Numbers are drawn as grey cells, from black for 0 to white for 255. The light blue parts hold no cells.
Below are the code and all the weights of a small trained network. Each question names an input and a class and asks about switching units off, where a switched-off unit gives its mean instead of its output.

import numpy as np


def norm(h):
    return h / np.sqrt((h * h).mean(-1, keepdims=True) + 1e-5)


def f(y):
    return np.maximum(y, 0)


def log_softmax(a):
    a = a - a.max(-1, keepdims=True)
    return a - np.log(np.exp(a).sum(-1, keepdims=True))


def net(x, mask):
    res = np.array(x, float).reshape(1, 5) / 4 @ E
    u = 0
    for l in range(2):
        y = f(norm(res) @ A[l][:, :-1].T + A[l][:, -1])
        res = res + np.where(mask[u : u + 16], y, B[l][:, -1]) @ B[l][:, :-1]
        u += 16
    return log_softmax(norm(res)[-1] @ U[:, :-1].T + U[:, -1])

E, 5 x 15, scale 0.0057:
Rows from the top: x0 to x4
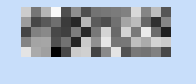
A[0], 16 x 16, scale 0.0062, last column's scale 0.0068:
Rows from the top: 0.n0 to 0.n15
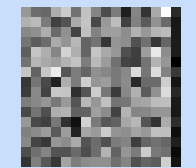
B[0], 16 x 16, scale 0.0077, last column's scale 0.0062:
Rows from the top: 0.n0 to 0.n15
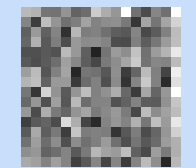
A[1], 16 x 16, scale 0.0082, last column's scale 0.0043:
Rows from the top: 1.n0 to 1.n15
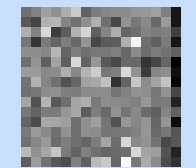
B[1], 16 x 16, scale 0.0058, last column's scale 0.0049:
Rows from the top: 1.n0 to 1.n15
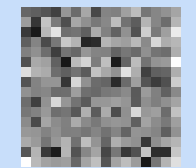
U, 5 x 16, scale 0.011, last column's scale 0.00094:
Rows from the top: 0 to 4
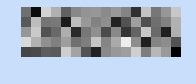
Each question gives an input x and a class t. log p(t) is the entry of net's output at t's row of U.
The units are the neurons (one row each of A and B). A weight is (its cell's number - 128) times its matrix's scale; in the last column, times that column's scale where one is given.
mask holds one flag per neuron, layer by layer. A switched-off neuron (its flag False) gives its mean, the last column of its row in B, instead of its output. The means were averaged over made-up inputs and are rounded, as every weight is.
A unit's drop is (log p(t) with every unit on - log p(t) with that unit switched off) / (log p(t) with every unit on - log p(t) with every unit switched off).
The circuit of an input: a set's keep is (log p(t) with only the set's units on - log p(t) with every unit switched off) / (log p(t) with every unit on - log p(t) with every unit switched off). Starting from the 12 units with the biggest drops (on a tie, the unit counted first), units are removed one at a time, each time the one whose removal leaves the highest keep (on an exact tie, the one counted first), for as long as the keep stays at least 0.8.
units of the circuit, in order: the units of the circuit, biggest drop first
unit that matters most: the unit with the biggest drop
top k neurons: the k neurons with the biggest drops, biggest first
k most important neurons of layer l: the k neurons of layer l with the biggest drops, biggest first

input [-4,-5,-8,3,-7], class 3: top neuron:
[0.n0]
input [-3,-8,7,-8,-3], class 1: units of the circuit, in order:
[1.n5; 0.n3]
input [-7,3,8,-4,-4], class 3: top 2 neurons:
[1.n15; 0.n14]
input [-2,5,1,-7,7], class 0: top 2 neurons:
[0.n1; 1.n2]
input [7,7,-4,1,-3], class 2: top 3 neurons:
[0.n6; 1.n14; 0.n4]
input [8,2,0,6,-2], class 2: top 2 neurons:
[0.n6; 1.n14]
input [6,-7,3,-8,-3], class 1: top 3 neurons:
[1.n5; 0.n11; 0.n3]
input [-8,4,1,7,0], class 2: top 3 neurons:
[0.n7; 0.n15; 0.n3]
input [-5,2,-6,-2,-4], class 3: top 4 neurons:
[0.n0; 0.n6; 1.n6; 1.n14]
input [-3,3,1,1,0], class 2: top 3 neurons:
[0.n7; 0.n15; 0.n4]
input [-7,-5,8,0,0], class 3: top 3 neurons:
[1.n15; 0.n14; 0.n6]
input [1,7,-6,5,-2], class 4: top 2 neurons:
[0.n11; 1.n3]
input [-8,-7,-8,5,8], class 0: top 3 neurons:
[0.n1; 1.n2; 0.n6]
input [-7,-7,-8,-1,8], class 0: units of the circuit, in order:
[1.n2]
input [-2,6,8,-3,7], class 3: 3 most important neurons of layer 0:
[0.n8; 0.n14; 0.n10]
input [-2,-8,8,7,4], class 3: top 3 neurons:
[1.n15; 0.n14; 0.n11]
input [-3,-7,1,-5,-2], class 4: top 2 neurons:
[0.n4; 0.n5]
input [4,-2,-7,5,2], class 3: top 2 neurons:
[0.n0; 1.n6]
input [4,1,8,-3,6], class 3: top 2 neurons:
[1.n15; 0.n8]
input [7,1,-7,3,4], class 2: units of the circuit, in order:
[0.n6]
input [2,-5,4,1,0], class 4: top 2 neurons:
[0.n4; 0.n0]
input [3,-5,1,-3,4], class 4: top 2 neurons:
[0.n8; 0.n4]
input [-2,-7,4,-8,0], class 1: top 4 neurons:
[1.n5; 0.n3; 0.n11; 0.n13]
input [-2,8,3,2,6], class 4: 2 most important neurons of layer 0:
[0.n11; 0.n8]
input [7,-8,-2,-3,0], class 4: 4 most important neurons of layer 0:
[0.n4; 0.n5; 0.n7; 0.n15]
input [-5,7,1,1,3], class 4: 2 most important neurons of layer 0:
[0.n11; 0.n6]
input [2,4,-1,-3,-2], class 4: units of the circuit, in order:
[0.n11]
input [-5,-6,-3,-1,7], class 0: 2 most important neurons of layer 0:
[0.n1; 0.n11]
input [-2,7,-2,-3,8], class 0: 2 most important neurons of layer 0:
[0.n1; 0.n4]
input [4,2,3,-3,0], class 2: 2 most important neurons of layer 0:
[0.n6; 0.n12]
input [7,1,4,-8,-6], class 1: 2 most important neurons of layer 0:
[0.n3; 0.n7]
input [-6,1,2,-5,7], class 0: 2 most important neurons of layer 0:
[0.n1; 0.n6]
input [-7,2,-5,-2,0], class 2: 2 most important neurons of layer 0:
[0.n7; 0.n15]
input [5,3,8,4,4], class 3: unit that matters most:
1.n15
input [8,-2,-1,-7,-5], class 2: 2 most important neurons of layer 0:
[0.n6; 0.n12]
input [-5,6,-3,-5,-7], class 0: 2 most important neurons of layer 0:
[0.n8; 0.n4]
